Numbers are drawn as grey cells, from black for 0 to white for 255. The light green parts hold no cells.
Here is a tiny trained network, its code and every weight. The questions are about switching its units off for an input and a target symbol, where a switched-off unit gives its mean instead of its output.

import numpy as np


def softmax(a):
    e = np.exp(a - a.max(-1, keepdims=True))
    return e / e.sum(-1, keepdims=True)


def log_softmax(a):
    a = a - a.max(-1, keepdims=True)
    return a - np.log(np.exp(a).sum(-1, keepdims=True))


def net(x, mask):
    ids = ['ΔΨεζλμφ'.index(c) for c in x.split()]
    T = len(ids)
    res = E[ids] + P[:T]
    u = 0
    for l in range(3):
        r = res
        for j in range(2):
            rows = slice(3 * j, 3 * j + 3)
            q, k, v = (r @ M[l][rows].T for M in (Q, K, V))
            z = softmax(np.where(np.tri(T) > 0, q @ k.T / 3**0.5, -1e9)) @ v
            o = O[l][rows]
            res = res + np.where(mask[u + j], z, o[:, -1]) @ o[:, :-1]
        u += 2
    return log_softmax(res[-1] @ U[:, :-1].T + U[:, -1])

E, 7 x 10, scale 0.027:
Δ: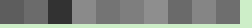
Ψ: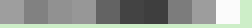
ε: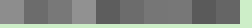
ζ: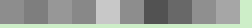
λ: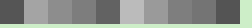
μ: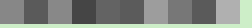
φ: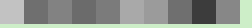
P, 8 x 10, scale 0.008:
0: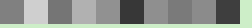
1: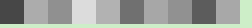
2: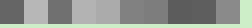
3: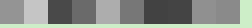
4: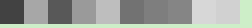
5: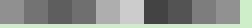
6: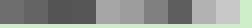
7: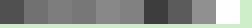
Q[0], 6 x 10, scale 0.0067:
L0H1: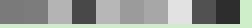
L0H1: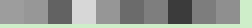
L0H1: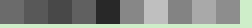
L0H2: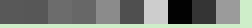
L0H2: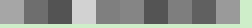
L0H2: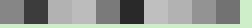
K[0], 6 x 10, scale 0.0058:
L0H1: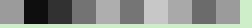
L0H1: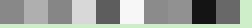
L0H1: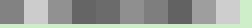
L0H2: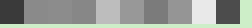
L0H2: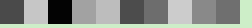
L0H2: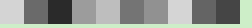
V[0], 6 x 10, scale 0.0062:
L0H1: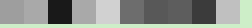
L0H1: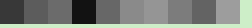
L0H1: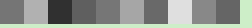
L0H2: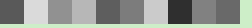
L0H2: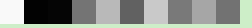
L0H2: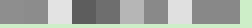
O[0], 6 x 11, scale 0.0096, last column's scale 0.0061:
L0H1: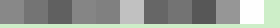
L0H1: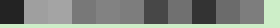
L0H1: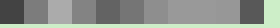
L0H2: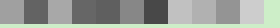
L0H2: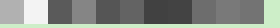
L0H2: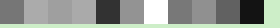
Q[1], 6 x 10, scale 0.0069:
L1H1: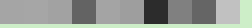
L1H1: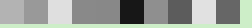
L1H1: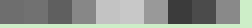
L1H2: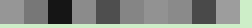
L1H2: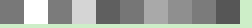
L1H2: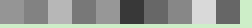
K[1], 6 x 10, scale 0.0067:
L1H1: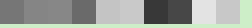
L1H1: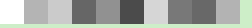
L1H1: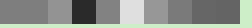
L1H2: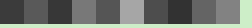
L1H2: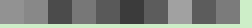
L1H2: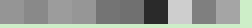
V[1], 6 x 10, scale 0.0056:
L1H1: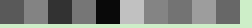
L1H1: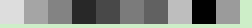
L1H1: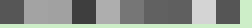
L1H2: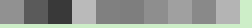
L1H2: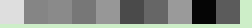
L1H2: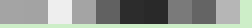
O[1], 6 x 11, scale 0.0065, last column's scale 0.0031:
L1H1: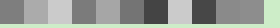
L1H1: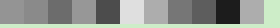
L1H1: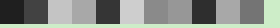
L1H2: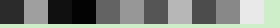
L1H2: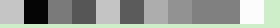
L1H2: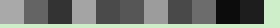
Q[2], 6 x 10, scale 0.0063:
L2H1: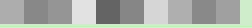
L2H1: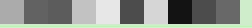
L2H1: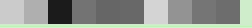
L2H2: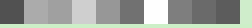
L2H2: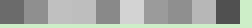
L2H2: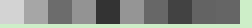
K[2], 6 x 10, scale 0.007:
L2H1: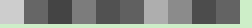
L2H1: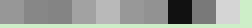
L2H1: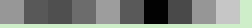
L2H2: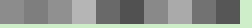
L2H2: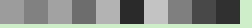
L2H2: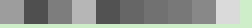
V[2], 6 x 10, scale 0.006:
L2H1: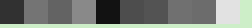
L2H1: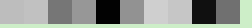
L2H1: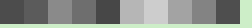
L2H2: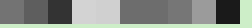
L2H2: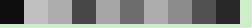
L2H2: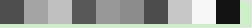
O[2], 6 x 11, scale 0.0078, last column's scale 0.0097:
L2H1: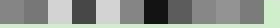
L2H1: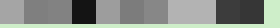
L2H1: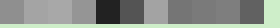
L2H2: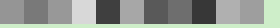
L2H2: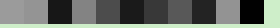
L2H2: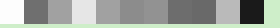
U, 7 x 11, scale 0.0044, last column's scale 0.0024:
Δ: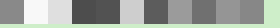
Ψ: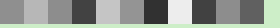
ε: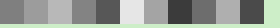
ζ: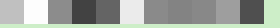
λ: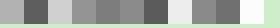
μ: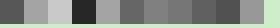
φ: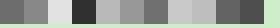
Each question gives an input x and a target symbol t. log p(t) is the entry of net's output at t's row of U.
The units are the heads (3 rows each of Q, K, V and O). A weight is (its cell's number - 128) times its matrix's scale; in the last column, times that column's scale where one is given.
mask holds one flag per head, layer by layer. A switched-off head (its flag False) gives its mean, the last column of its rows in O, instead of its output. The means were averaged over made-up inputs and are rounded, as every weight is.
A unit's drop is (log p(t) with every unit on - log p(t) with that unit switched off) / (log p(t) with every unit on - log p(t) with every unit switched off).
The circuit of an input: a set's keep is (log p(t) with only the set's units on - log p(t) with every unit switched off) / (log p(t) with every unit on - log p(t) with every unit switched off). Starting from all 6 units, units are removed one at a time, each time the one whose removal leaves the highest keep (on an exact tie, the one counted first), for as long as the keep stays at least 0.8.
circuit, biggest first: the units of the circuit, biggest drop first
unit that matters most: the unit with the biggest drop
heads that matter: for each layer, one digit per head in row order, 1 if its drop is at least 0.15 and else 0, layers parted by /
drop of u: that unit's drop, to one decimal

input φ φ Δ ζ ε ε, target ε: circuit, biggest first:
(L0H2, L2H1, L1H2, L2H2)
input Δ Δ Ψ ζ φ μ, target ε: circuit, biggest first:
(L0H2, L1H1, L2H1)
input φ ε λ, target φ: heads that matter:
11 / 01 / 00
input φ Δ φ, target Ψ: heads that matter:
00 / 00 / 10
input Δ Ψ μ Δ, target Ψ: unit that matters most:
L1H2
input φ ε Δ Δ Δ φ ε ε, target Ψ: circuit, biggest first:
(L2H1, L0H2)
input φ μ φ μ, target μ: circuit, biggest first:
(L2H2, L0H2)
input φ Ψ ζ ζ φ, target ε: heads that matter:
00 / 10 / 10
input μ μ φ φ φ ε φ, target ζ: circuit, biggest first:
(L1H1, L0H2)
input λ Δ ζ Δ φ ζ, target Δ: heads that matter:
11 / 01 / 10
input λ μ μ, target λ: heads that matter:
01 / 00 / 01
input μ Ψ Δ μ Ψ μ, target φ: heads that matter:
11 / 00 / 01
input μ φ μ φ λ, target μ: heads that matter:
11 / 00 / 01
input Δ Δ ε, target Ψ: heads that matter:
00 / 00 / 10
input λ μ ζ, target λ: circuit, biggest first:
(L2H2, L0H2)
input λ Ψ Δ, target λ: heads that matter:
11 / 00 / 01
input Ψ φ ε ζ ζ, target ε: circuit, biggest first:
(L2H1, L1H1, L1H2)
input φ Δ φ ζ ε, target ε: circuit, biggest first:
(L0H2, L2H1, L1H2, L1H1)
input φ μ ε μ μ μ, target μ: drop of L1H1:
0.0
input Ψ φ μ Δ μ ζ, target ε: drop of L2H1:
0.5
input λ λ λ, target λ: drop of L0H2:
0.5
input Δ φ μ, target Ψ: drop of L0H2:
0.0
